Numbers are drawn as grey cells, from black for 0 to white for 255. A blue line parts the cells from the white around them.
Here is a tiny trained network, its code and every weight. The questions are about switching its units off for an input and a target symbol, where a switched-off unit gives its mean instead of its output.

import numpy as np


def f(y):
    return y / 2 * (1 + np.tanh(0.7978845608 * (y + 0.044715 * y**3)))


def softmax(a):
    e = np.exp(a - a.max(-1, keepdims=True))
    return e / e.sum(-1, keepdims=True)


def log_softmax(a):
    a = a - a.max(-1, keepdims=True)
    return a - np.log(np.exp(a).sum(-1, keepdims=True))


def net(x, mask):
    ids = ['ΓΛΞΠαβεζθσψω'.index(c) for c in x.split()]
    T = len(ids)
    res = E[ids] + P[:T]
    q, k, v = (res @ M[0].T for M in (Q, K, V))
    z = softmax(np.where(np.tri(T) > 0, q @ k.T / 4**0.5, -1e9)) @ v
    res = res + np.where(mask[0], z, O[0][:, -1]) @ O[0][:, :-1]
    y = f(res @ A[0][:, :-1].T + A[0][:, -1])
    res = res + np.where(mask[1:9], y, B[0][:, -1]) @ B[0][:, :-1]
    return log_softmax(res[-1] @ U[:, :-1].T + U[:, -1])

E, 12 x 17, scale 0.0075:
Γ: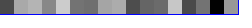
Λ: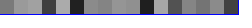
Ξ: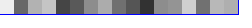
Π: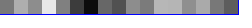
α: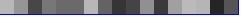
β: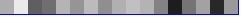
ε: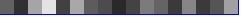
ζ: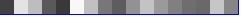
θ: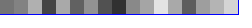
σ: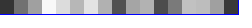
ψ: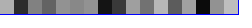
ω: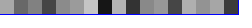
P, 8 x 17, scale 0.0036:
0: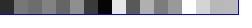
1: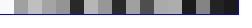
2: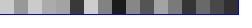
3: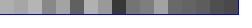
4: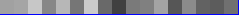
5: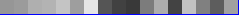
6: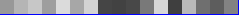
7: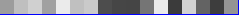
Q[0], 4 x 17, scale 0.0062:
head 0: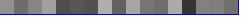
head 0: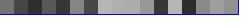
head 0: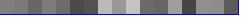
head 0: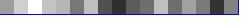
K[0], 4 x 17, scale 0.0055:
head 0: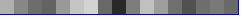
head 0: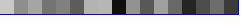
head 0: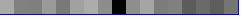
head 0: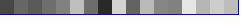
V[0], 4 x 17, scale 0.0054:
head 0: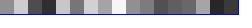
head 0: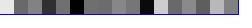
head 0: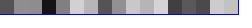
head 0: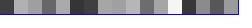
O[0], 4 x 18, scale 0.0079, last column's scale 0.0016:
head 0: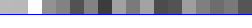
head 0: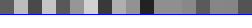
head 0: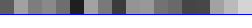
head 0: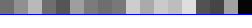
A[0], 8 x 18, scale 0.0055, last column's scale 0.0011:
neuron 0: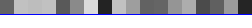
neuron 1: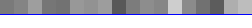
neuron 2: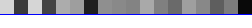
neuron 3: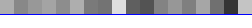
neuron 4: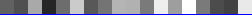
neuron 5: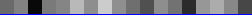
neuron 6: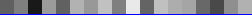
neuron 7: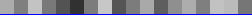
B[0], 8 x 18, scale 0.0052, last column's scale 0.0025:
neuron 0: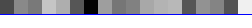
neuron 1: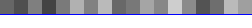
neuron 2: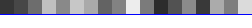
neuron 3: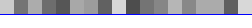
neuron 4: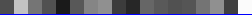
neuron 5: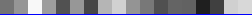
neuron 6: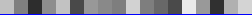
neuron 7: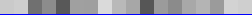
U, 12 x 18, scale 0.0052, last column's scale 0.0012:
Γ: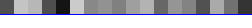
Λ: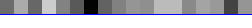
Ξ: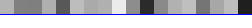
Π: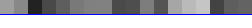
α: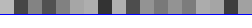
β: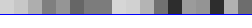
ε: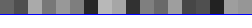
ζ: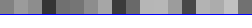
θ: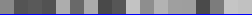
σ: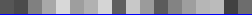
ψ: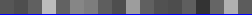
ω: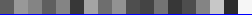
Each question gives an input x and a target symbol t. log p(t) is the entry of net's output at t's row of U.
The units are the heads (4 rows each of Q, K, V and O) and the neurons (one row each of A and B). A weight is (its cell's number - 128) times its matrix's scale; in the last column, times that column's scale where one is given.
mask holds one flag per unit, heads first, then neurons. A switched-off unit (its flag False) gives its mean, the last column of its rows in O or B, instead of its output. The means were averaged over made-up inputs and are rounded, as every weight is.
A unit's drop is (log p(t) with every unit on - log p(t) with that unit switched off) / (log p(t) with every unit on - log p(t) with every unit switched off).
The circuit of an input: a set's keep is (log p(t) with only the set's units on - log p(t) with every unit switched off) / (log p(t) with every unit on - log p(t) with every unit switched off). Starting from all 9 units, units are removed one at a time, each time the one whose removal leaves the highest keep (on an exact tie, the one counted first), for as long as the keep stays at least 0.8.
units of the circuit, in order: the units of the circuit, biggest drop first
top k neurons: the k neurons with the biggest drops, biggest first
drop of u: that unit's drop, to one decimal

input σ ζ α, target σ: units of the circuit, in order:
head 0; neuron 2
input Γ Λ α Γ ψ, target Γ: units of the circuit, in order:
head 0; neuron 4
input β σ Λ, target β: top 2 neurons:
neuron 7; neuron 4
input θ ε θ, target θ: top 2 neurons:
neuron 6; neuron 4
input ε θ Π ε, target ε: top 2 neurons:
neuron 5; neuron 2
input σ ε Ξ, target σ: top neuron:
neuron 2
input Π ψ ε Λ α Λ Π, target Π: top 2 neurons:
neuron 4; neuron 6
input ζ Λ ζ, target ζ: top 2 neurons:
neuron 2; neuron 7
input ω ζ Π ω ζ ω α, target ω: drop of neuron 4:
-0.1
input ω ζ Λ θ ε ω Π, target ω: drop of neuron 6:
0.1
